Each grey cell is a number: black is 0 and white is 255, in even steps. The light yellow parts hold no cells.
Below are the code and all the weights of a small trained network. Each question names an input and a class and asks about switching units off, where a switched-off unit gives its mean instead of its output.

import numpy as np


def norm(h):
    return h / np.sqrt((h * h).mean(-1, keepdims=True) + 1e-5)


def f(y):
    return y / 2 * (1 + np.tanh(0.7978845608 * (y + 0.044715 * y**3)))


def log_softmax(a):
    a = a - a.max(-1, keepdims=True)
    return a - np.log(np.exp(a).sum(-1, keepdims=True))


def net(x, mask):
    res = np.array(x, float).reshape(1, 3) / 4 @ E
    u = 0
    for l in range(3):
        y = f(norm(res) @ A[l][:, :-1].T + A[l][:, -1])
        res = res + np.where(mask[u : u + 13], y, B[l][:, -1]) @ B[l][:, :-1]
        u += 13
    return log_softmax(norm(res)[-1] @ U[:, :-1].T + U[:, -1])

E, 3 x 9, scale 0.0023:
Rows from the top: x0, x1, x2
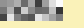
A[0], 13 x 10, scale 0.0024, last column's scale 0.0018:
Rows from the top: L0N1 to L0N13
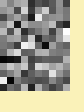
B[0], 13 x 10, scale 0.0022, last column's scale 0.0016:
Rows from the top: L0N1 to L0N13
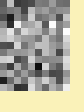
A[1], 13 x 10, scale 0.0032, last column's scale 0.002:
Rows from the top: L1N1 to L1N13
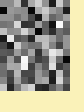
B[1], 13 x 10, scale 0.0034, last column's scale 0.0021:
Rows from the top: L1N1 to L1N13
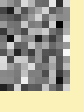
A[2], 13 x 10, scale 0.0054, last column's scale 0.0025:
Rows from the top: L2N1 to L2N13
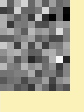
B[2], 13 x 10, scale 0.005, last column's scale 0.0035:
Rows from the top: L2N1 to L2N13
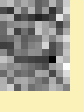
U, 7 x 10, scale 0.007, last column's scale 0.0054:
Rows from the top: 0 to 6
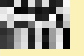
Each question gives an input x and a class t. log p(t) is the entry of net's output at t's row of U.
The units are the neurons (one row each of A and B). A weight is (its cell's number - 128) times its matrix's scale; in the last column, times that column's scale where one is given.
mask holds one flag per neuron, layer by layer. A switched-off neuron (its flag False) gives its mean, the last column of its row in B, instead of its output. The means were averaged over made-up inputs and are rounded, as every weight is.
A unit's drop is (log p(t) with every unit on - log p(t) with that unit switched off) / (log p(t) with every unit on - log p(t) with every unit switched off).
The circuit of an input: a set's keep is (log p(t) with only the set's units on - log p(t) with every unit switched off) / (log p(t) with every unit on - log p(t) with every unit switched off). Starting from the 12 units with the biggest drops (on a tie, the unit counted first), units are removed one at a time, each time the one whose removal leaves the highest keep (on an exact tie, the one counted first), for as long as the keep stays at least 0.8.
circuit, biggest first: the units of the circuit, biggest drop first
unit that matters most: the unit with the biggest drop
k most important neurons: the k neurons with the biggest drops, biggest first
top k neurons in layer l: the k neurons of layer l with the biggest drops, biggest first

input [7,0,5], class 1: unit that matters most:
L2N9
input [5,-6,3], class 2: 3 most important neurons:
(L1N4 L1N1 L1N12)
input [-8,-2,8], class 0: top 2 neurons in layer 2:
(L2N2 L2N9)
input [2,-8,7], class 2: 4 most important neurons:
(L1N1 L1N4 L1N12 L0N12)
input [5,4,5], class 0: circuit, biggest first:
(L1N6 L0N5)
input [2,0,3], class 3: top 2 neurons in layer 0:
(L0N10 L0N3)
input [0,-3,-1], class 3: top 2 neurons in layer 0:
(L0N5 L0N7)
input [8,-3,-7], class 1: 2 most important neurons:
(L2N9 L1N8)
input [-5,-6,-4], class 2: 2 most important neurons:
(L1N1 L1N8)
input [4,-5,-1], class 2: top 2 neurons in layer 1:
(L1N4 L1N1)
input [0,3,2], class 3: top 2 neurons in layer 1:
(L1N7 L1N1)
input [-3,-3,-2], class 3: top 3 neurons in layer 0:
(L0N5 L0N9 L0N12)
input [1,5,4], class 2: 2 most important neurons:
(L1N10 L0N4)
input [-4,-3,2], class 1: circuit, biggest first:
(L2N3)
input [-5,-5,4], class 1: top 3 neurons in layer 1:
(L1N13 L1N10 L1N9)
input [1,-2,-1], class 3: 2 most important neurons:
(L0N5 L2N5)
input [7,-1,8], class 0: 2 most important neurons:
(L1N2 L1N6)
